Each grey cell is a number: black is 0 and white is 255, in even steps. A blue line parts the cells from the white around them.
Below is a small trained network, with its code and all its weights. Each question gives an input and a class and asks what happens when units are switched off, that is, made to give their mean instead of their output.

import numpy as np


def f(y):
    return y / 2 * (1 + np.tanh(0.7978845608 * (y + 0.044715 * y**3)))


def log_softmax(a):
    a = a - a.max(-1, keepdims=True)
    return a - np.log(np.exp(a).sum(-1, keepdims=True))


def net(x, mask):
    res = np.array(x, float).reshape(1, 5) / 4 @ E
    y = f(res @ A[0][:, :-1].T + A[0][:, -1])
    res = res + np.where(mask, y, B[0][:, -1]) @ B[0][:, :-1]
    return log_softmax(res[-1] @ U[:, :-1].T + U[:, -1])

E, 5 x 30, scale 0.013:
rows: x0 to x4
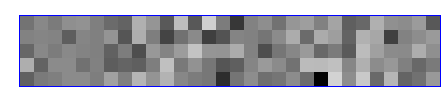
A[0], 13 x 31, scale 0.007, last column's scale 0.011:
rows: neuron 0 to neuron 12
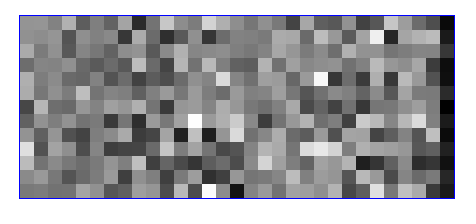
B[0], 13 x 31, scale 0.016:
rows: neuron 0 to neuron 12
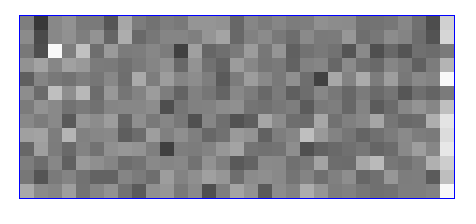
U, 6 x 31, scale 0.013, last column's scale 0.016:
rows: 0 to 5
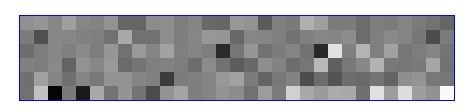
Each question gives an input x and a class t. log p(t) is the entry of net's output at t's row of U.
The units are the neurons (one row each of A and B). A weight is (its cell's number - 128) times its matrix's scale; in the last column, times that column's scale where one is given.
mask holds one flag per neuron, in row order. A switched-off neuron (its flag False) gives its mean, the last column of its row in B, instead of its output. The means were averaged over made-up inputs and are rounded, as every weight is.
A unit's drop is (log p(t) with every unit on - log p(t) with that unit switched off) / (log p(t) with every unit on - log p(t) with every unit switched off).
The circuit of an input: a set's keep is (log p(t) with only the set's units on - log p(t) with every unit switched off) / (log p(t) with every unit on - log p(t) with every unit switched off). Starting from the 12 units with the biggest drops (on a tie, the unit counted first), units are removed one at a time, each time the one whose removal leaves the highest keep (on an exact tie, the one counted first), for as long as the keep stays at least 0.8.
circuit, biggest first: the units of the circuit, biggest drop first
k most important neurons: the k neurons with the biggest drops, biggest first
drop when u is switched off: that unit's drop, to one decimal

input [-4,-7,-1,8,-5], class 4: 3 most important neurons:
neuron 9; neuron 1; neuron 11
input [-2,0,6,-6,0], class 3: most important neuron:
neuron 7
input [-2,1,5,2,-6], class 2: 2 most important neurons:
neuron 4; neuron 10
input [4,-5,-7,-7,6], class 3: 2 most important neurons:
neuron 4; neuron 10
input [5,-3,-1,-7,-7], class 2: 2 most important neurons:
neuron 4; neuron 9
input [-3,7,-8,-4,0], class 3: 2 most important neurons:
neuron 10; neuron 0
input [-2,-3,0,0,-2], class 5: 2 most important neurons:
neuron 1; neuron 11
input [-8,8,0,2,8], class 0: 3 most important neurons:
neuron 8; neuron 4; neuron 0
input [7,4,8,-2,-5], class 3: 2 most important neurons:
neuron 7; neuron 8
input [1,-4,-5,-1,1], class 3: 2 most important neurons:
neuron 10; neuron 1
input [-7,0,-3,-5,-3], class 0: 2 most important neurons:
neuron 8; neuron 9
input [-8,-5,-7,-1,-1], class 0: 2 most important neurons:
neuron 8; neuron 7
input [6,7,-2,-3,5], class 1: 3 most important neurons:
neuron 1; neuron 11; neuron 8
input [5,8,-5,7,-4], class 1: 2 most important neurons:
neuron 1; neuron 11
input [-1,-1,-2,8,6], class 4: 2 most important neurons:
neuron 9; neuron 4
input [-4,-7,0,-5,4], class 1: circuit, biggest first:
neuron 0
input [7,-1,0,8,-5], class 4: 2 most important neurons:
neuron 9; neuron 8
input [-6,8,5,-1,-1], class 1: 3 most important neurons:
neuron 1; neuron 11; neuron 12
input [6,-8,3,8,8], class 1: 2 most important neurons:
neuron 0; neuron 4
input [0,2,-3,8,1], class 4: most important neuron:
neuron 9
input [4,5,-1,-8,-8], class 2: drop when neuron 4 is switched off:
1.4
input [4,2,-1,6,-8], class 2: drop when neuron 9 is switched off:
0.0
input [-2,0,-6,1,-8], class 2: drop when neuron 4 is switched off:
1.5
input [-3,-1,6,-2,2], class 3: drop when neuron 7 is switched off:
0.3
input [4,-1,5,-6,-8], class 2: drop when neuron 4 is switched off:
1.1
